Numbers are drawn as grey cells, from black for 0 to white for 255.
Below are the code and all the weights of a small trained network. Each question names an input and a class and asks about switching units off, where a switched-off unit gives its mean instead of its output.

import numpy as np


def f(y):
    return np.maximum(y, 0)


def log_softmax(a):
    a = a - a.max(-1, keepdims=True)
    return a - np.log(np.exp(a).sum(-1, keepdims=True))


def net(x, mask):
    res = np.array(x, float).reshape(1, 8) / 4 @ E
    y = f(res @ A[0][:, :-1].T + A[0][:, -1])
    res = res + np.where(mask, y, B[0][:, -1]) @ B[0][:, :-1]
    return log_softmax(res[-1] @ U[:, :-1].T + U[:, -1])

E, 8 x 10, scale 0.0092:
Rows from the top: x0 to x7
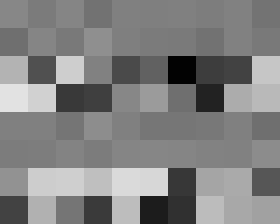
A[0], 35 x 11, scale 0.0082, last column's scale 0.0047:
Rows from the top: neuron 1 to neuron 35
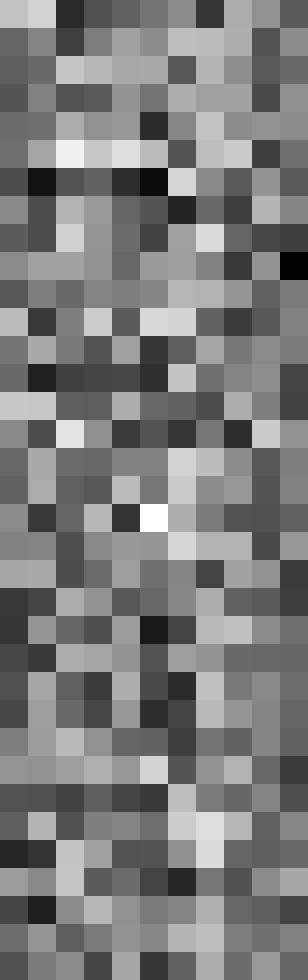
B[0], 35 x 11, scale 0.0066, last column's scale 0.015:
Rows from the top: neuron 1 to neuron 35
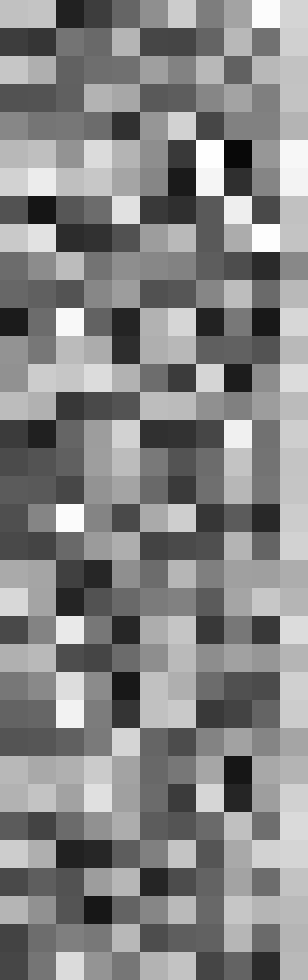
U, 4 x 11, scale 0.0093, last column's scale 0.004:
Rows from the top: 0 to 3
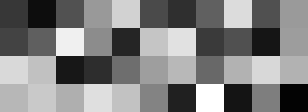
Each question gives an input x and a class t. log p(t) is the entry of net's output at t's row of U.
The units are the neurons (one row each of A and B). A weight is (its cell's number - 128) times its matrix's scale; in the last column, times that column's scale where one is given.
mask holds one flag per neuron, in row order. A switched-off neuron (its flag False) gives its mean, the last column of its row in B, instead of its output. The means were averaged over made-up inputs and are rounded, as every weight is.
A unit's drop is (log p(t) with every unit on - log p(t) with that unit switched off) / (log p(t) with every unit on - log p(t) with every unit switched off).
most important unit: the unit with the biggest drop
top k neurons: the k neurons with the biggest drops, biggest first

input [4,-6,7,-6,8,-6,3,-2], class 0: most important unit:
neuron 16
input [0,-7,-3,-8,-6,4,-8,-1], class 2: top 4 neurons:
neuron 31; neuron 9; neuron 33; neuron 22
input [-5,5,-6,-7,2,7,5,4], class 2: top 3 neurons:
neuron 9; neuron 31; neuron 3
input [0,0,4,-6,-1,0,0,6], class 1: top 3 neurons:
neuron 35; neuron 23; neuron 26
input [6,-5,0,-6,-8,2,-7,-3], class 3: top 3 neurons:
neuron 7; neuron 14; neuron 29
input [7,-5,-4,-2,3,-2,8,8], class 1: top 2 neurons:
neuron 23; neuron 26
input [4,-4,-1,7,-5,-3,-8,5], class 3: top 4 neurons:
neuron 14; neuron 7; neuron 29; neuron 31
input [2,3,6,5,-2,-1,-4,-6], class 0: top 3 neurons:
neuron 16; neuron 8; neuron 23
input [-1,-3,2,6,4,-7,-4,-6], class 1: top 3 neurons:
neuron 12; neuron 19; neuron 31
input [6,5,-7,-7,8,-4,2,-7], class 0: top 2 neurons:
neuron 20; neuron 2
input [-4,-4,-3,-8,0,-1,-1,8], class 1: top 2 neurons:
neuron 23; neuron 26
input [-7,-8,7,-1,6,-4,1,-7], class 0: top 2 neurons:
neuron 16; neuron 8
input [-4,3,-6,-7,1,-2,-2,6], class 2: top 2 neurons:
neuron 9; neuron 31
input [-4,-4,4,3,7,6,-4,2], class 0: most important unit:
neuron 6
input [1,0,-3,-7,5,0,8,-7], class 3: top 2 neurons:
neuron 6; neuron 28
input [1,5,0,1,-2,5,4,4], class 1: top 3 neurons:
neuron 7; neuron 14; neuron 29
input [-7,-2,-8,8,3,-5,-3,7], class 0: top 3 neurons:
neuron 30; neuron 2; neuron 18
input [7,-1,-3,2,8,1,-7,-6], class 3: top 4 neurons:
neuron 7; neuron 14; neuron 29; neuron 23
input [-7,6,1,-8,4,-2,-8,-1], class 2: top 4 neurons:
neuron 31; neuron 9; neuron 33; neuron 22
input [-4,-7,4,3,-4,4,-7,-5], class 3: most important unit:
neuron 7
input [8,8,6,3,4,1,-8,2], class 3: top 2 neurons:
neuron 7; neuron 14
